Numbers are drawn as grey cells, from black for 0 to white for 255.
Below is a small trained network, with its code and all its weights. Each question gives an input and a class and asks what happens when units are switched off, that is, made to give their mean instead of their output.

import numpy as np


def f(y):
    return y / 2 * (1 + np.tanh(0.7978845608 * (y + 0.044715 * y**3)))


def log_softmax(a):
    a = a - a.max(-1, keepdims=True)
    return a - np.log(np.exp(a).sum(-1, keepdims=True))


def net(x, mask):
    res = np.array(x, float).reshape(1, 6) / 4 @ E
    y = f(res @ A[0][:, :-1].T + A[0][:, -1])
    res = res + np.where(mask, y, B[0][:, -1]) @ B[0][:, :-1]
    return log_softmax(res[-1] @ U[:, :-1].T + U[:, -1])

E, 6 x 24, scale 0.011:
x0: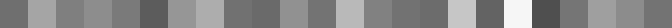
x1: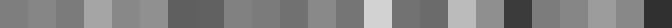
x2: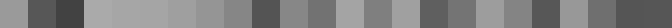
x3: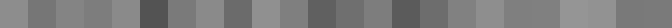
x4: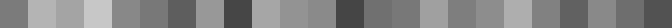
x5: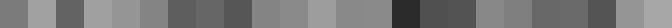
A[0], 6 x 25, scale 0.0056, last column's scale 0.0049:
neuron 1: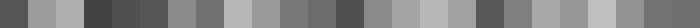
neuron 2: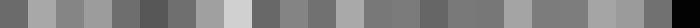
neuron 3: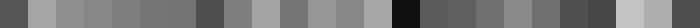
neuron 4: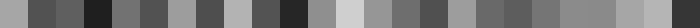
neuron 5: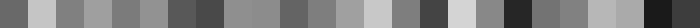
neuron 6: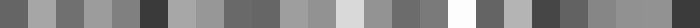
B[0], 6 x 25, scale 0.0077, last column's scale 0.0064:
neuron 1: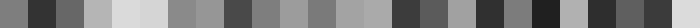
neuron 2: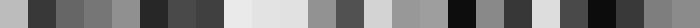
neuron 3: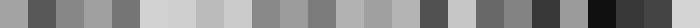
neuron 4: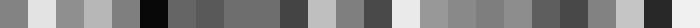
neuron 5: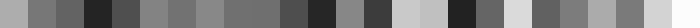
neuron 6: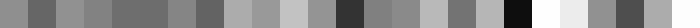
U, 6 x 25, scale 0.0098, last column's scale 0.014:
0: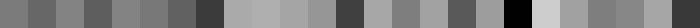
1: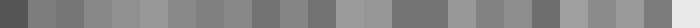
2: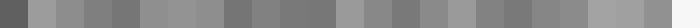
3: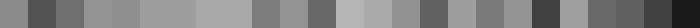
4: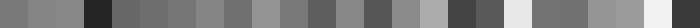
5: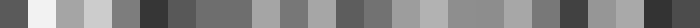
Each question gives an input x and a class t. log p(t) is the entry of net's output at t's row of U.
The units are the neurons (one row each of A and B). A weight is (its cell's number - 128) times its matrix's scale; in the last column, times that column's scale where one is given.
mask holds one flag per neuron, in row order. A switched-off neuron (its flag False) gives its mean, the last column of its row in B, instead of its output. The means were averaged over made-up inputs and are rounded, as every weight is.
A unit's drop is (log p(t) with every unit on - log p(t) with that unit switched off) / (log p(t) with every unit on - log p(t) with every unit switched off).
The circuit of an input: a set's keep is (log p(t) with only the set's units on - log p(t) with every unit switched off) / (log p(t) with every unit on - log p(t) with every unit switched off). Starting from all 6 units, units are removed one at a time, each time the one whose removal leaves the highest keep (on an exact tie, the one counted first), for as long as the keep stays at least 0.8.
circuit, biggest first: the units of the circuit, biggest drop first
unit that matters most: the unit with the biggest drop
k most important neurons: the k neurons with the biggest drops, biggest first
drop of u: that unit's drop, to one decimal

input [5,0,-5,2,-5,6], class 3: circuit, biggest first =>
(neuron 3)
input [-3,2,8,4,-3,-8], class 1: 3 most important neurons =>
(neuron 3; neuron 1; neuron 2)
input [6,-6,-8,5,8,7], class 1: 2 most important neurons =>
(neuron 3; neuron 4)
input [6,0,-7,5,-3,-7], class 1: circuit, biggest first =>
(neuron 1; neuron 3)
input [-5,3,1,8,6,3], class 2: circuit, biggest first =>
(neuron 6; neuron 4)
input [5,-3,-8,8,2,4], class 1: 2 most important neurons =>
(neuron 3; neuron 6)
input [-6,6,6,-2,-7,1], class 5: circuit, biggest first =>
(neuron 4; neuron 6)
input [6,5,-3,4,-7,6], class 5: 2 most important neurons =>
(neuron 4; neuron 1)
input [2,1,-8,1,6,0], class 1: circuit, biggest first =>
(neuron 1; neuron 4)
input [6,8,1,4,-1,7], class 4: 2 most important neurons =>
(neuron 5; neuron 1)
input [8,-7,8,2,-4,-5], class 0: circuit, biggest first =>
(neuron 6; neuron 2)
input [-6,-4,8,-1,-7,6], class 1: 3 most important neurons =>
(neuron 6; neuron 5; neuron 4)
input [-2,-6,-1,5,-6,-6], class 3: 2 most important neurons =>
(neuron 1; neuron 5)
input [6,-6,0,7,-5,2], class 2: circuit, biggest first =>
(neuron 5)
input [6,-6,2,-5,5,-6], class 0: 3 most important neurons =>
(neuron 6; neuron 2; neuron 5)
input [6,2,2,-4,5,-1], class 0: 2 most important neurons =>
(neuron 6; neuron 4)
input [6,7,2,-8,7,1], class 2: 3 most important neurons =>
(neuron 6; neuron 4; neuron 5)
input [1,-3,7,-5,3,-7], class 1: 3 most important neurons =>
(neuron 3; neuron 1; neuron 5)
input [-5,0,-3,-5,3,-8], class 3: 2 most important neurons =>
(neuron 1; neuron 6)
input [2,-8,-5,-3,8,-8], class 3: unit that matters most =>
neuron 1
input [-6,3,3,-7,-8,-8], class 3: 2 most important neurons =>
(neuron 1; neuron 6)
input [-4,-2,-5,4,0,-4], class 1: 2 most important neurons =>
(neuron 1; neuron 6)
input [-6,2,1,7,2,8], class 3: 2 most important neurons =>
(neuron 3; neuron 6)
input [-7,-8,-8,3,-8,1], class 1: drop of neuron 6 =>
0.2
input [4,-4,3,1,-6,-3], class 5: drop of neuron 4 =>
0.7
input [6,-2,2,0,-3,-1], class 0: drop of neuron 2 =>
0.1
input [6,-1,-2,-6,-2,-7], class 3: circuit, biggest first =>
(neuron 1)
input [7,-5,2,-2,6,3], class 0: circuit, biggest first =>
(neuron 6; neuron 2)
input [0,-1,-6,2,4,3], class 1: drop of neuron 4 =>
0.4
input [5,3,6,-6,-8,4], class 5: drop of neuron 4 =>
0.8
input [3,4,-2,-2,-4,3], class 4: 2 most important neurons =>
(neuron 5; neuron 1)
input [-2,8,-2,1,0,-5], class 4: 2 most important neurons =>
(neuron 5; neuron 3)
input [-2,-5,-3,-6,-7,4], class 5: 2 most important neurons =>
(neuron 4; neuron 5)
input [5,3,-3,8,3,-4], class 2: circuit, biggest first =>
(neuron 4)
